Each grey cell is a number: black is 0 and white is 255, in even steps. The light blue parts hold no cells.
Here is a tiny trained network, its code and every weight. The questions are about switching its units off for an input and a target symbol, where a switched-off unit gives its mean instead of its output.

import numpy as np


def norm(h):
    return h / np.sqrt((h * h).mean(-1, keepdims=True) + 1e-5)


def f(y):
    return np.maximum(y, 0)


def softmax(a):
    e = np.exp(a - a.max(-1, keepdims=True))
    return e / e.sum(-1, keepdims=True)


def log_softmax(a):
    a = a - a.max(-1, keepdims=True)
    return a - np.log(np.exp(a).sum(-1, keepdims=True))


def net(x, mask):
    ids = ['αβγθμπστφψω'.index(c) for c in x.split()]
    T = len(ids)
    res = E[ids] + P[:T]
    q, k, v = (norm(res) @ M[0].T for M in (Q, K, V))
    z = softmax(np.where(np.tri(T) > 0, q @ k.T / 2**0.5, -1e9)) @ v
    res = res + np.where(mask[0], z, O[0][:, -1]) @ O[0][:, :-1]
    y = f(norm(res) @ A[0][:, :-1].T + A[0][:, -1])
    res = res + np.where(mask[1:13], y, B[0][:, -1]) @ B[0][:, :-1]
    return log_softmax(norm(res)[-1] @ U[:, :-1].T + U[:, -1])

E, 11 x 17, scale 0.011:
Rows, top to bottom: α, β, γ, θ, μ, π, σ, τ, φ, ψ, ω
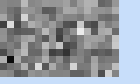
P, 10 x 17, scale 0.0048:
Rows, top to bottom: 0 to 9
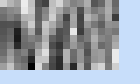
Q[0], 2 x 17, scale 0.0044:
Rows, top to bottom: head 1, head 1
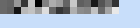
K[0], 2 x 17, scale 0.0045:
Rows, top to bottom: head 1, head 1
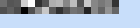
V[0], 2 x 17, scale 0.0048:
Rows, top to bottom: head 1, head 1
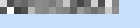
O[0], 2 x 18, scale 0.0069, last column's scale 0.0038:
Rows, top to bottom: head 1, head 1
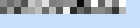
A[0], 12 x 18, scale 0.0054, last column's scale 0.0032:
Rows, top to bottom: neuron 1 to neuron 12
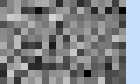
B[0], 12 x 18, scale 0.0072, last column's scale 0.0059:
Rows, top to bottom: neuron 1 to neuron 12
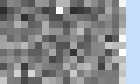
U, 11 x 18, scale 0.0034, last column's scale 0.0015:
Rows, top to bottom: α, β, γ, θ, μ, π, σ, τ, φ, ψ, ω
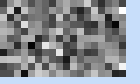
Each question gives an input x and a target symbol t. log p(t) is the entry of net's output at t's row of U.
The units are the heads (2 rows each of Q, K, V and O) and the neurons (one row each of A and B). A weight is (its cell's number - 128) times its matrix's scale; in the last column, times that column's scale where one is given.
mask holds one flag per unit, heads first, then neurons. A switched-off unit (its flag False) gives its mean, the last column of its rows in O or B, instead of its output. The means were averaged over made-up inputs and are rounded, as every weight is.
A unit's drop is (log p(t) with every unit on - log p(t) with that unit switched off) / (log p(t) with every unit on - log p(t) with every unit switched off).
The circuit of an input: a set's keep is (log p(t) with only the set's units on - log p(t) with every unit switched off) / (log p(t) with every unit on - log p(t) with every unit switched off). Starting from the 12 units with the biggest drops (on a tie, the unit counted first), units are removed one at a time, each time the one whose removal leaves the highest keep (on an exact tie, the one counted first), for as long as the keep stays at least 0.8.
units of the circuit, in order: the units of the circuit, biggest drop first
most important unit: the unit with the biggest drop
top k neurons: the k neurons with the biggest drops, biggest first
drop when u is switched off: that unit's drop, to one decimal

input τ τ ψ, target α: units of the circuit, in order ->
[head 1; neuron 10]
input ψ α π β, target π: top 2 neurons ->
[neuron 8; neuron 1]
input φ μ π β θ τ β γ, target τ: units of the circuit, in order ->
[head 1; neuron 2]
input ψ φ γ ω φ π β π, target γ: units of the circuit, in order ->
[head 1; neuron 6]
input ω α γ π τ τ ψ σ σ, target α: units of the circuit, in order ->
[head 1; neuron 10]
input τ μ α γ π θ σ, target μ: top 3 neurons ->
[neuron 11; neuron 12; neuron 8]
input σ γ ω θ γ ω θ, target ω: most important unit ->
neuron 11
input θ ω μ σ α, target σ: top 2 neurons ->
[neuron 12; neuron 6]
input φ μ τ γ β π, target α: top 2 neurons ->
[neuron 10; neuron 8]
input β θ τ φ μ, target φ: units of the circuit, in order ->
[head 1; neuron 7; neuron 9]
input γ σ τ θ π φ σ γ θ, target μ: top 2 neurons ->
[neuron 11; neuron 12]
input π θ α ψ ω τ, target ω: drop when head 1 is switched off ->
0.1
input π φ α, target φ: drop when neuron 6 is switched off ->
-0.2
